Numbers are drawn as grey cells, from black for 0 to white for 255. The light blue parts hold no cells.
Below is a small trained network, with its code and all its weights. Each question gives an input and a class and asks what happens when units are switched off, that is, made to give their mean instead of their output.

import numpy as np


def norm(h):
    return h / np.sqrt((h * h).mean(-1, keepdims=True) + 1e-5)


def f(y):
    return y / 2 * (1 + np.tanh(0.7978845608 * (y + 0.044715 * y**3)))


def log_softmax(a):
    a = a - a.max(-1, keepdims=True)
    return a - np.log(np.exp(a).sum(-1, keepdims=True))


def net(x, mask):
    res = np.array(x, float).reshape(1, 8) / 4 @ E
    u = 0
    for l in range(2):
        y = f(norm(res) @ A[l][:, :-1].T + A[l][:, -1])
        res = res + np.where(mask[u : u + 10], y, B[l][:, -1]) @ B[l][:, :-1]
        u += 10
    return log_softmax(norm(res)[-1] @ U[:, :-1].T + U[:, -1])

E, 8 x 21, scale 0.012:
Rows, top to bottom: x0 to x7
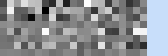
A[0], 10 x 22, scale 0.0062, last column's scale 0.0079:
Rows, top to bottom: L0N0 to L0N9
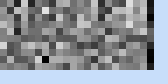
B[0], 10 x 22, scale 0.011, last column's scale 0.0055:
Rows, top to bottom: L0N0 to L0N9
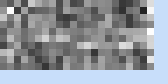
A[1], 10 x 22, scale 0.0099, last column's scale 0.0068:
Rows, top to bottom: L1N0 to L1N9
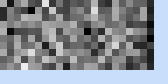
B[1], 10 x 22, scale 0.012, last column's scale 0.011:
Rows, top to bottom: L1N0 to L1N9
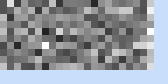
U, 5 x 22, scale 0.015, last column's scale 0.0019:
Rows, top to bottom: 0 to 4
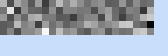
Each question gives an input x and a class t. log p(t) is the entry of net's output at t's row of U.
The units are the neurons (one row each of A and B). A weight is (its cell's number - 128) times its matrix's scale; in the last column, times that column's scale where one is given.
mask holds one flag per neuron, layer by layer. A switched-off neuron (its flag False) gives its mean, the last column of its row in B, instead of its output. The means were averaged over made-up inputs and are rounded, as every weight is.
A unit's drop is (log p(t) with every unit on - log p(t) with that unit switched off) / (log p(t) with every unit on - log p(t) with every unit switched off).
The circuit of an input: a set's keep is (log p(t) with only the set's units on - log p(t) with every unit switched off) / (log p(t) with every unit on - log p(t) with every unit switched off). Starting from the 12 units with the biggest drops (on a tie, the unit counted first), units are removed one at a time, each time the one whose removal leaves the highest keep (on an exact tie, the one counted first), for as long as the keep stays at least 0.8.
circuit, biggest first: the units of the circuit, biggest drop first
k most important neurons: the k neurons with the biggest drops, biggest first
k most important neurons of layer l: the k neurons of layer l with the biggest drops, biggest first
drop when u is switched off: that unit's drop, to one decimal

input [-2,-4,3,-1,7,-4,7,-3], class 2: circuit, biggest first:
[L1N8]
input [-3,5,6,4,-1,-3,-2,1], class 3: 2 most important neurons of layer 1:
[L1N1; L1N0]
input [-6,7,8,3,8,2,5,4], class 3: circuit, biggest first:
[L1N1; L0N1]
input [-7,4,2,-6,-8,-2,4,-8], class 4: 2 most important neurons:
[L1N6; L1N9]
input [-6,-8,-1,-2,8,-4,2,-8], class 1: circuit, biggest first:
[L1N0; L1N6]
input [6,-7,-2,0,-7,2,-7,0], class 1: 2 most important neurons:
[L1N0; L1N4]
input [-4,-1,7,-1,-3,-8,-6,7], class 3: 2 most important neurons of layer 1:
[L1N1; L1N8]
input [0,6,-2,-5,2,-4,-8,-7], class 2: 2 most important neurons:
[L0N0; L0N2]
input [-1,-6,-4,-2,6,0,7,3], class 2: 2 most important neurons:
[L1N8; L1N5]
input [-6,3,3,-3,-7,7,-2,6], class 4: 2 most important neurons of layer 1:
[L1N6; L1N9]
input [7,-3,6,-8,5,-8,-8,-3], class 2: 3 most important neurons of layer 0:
[L0N0; L0N2; L0N4]
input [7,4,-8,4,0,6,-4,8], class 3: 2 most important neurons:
[L1N7; L1N4]
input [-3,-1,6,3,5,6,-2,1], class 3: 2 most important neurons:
[L1N1; L1N6]
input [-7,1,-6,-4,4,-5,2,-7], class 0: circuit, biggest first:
[L1N4]
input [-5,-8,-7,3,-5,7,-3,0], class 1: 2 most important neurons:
[L1N0; L0N1]
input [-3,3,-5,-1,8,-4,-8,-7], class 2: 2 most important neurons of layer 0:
[L0N0; L0N2]
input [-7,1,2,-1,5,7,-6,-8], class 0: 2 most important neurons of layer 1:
[L1N4; L1N6]
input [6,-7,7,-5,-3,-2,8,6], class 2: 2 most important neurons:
[L1N8; L1N5]
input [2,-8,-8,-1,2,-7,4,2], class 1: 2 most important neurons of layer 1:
[L1N0; L1N1]
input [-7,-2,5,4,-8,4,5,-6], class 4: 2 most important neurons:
[L1N6; L1N9]
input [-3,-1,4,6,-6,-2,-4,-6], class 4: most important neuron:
[L1N6]
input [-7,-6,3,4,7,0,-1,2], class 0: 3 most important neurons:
[L1N4; L1N6; L0N5]
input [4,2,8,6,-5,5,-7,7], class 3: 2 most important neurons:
[L1N1; L1N8]
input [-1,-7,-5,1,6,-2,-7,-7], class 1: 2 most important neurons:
[L0N1; L1N0]
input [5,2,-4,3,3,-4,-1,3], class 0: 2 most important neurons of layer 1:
[L1N9; L1N1]
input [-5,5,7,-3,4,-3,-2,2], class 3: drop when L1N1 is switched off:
0.6
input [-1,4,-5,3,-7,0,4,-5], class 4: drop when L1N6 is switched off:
1.0
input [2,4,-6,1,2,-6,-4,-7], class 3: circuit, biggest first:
[L1N7]
